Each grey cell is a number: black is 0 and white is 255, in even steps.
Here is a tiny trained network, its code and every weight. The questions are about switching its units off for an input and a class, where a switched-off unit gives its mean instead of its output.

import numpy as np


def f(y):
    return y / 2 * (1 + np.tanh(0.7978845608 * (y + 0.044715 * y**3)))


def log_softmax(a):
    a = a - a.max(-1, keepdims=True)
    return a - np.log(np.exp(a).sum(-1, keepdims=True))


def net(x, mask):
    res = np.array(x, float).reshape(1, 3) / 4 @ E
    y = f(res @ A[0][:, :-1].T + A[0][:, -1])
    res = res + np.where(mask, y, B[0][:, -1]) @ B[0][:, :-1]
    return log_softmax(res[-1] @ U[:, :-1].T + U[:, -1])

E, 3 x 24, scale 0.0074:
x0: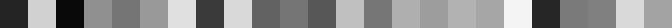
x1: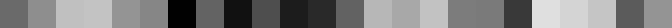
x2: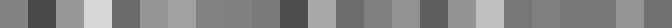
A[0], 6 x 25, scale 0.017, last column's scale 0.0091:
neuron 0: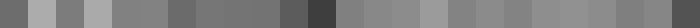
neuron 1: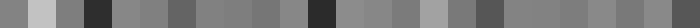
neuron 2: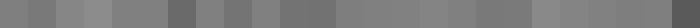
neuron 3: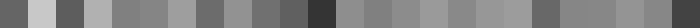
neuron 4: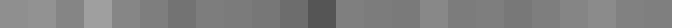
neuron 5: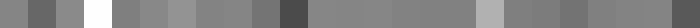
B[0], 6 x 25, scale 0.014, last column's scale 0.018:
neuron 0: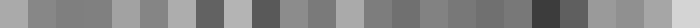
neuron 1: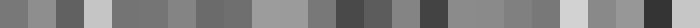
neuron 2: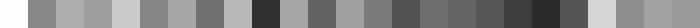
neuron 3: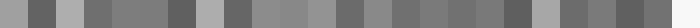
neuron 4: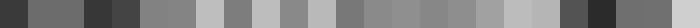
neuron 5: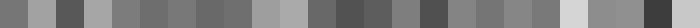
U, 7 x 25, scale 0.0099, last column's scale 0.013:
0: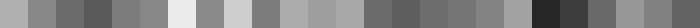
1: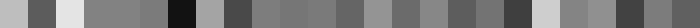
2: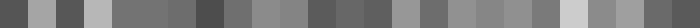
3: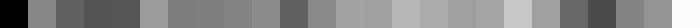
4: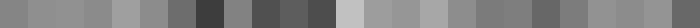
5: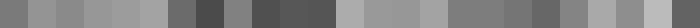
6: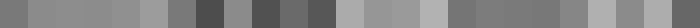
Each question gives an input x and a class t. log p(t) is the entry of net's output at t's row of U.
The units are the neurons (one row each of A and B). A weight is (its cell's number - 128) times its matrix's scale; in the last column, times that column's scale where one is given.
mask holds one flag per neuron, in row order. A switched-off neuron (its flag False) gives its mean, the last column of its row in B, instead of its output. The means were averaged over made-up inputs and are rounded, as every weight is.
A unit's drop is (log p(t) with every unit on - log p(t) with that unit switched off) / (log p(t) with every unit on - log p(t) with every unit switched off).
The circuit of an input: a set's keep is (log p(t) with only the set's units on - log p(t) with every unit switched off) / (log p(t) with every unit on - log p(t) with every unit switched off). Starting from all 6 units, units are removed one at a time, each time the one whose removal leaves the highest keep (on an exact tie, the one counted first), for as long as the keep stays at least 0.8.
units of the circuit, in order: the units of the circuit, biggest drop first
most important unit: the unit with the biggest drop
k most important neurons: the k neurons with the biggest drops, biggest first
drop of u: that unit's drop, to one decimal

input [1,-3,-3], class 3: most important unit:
neuron 0
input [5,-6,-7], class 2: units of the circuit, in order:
(neuron 1; neuron 0)
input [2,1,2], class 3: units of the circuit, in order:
(neuron 1; neuron 2)
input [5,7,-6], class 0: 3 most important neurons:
(neuron 0; neuron 5; neuron 4)
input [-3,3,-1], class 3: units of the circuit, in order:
(neuron 3; neuron 4)
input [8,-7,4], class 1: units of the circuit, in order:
(neuron 3; neuron 0)
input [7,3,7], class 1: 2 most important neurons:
(neuron 3; neuron 1)
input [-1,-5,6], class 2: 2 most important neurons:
(neuron 0; neuron 4)
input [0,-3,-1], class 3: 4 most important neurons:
(neuron 0; neuron 2; neuron 3; neuron 1)
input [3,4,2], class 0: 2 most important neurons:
(neuron 0; neuron 1)
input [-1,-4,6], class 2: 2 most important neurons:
(neuron 4; neuron 0)
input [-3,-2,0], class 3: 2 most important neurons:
(neuron 3; neuron 0)
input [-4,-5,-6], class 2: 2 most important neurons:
(neuron 3; neuron 0)
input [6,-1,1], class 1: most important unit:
neuron 3
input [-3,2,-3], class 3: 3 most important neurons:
(neuron 3; neuron 5; neuron 4)
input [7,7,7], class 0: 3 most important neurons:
(neuron 0; neuron 1; neuron 4)
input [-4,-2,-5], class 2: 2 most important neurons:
(neuron 3; neuron 4)
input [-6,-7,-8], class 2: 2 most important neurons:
(neuron 3; neuron 0)
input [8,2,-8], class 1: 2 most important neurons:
(neuron 3; neuron 5)
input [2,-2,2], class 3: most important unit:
neuron 0
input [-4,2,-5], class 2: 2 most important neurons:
(neuron 3; neuron 1)
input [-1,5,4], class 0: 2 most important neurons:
(neuron 0; neuron 1)
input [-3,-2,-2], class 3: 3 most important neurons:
(neuron 3; neuron 0; neuron 2)
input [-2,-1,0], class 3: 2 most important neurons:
(neuron 3; neuron 0)
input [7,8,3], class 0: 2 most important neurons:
(neuron 0; neuron 4)
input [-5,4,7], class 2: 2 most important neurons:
(neuron 5; neuron 3)
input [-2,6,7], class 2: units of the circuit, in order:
(neuron 5)
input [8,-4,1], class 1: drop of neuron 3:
0.5
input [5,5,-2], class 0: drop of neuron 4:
0.2
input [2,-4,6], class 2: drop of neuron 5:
0.1
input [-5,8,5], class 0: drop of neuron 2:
0.2
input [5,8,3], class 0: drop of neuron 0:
2.1
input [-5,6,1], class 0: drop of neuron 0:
0.1
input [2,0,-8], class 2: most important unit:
neuron 1
